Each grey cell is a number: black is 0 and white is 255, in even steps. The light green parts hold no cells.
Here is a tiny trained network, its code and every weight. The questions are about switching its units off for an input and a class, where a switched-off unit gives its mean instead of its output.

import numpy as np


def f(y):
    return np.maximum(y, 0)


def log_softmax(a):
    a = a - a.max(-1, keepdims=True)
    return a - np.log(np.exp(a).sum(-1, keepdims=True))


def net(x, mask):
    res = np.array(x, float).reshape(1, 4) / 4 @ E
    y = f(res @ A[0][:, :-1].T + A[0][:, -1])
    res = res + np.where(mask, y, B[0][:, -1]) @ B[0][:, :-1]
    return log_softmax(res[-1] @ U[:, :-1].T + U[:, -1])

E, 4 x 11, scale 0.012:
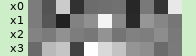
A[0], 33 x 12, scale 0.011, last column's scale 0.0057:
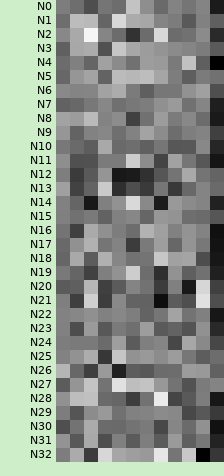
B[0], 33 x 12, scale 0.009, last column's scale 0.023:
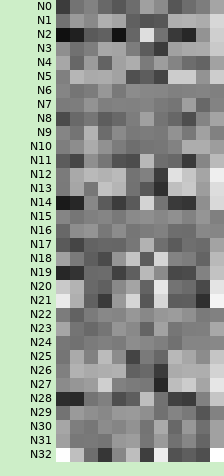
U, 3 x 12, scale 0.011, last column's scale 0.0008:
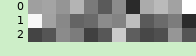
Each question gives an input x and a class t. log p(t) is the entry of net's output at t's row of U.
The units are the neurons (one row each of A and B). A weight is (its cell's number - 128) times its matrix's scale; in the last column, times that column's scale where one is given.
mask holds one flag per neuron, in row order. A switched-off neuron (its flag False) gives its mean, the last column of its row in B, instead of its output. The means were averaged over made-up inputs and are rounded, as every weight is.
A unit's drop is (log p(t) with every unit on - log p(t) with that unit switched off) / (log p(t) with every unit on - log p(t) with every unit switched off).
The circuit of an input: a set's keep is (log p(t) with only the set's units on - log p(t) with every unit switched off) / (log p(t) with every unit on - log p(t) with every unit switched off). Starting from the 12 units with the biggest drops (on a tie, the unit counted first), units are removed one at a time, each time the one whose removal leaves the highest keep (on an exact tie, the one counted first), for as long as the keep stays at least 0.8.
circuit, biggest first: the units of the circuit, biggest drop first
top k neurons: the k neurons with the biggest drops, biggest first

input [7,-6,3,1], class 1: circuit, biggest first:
[N21]
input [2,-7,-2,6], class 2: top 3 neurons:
[N2, N28, N12]
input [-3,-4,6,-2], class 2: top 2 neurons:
[N21, N20]
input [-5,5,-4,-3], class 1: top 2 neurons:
[N32, N2]
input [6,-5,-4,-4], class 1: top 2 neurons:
[N21, N20]
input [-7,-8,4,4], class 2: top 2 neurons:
[N2, N28]
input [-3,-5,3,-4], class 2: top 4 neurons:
[N2, N28, N27, N5]
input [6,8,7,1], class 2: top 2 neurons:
[N14, N19]
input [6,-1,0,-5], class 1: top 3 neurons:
[N21, N20, N27]
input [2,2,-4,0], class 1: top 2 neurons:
[N2, N28]
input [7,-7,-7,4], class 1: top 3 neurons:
[N21, N20, N14]
